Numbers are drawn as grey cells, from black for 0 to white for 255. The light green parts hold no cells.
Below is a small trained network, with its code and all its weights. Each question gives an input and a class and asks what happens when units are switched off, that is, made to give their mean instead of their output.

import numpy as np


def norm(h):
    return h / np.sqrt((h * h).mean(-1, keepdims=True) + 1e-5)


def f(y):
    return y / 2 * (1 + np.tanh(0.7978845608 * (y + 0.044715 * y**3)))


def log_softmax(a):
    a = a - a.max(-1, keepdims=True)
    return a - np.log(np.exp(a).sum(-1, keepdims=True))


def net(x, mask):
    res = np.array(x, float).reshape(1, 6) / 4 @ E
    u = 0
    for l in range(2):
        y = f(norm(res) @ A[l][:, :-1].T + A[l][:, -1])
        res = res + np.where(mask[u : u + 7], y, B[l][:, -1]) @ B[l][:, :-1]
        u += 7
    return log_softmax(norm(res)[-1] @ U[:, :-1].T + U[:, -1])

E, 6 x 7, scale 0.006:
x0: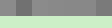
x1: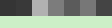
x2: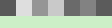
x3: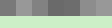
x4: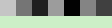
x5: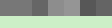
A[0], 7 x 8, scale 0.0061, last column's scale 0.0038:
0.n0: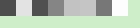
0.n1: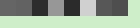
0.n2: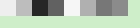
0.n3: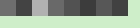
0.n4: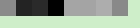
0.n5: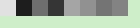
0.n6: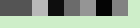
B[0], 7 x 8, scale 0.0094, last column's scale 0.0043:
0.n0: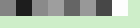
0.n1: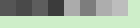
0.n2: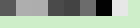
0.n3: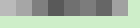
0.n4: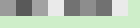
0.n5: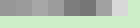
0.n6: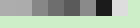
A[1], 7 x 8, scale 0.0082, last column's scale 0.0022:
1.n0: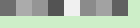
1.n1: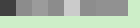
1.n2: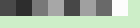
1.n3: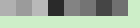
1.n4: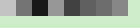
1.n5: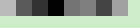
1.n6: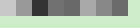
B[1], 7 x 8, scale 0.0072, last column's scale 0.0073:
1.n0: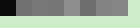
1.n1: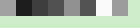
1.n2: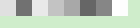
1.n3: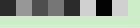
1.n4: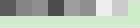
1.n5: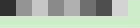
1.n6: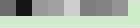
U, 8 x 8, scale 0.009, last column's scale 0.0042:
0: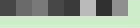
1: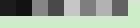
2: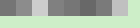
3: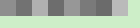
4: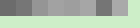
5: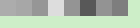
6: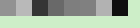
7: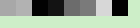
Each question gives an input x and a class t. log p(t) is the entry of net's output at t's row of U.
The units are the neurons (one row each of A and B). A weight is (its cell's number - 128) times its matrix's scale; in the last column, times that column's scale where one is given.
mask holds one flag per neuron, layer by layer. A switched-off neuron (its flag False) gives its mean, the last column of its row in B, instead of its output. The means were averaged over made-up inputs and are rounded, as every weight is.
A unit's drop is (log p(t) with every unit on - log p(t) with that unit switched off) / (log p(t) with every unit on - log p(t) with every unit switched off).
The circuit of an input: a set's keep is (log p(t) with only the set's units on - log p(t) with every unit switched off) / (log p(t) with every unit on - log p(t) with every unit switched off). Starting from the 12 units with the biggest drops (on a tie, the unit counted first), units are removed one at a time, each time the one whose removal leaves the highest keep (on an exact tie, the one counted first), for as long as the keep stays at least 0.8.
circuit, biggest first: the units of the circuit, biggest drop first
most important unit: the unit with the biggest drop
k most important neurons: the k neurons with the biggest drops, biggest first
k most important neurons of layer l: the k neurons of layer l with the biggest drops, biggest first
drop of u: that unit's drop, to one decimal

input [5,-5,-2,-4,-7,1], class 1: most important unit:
0.n6
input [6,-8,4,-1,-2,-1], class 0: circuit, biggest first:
0.n2; 1.n3
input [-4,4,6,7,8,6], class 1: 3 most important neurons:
0.n1; 0.n2; 1.n4
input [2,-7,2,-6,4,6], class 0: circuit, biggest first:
0.n2; 1.n2
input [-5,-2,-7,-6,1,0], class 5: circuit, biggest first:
0.n4; 0.n5
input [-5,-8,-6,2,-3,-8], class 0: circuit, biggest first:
0.n2; 1.n3
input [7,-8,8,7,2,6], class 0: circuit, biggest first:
0.n2; 1.n2
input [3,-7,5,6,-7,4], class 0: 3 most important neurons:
0.n2; 0.n4; 0.n1
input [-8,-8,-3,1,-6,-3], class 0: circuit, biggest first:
0.n2; 1.n3
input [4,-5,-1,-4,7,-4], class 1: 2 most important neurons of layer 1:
1.n4; 1.n6
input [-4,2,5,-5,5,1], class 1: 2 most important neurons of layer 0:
0.n1; 0.n2
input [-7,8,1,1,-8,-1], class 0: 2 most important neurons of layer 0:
0.n6; 0.n4
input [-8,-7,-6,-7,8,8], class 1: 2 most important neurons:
1.n4; 0.n6
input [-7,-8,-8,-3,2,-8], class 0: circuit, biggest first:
0.n2
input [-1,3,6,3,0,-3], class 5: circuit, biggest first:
0.n2; 1.n3; 1.n5
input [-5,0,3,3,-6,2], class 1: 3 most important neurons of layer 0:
0.n4; 0.n6; 0.n2
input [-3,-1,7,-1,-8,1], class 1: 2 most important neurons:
1.n1; 0.n4
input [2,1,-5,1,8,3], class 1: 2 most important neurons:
1.n4; 0.n1
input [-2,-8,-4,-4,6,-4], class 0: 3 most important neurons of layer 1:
1.n2; 1.n3; 1.n4
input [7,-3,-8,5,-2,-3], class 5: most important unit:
0.n4
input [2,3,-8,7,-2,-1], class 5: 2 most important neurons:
0.n4; 0.n2
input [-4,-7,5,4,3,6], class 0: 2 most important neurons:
0.n2; 0.n4
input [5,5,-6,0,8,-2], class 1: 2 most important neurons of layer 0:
0.n1; 0.n2
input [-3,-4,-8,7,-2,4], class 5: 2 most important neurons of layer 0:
0.n4; 0.n6
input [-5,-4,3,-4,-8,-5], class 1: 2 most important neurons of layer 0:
0.n4; 0.n6
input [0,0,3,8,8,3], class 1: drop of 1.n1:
0.0
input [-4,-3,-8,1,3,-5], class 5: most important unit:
0.n4
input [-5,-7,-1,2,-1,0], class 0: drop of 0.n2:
1.3
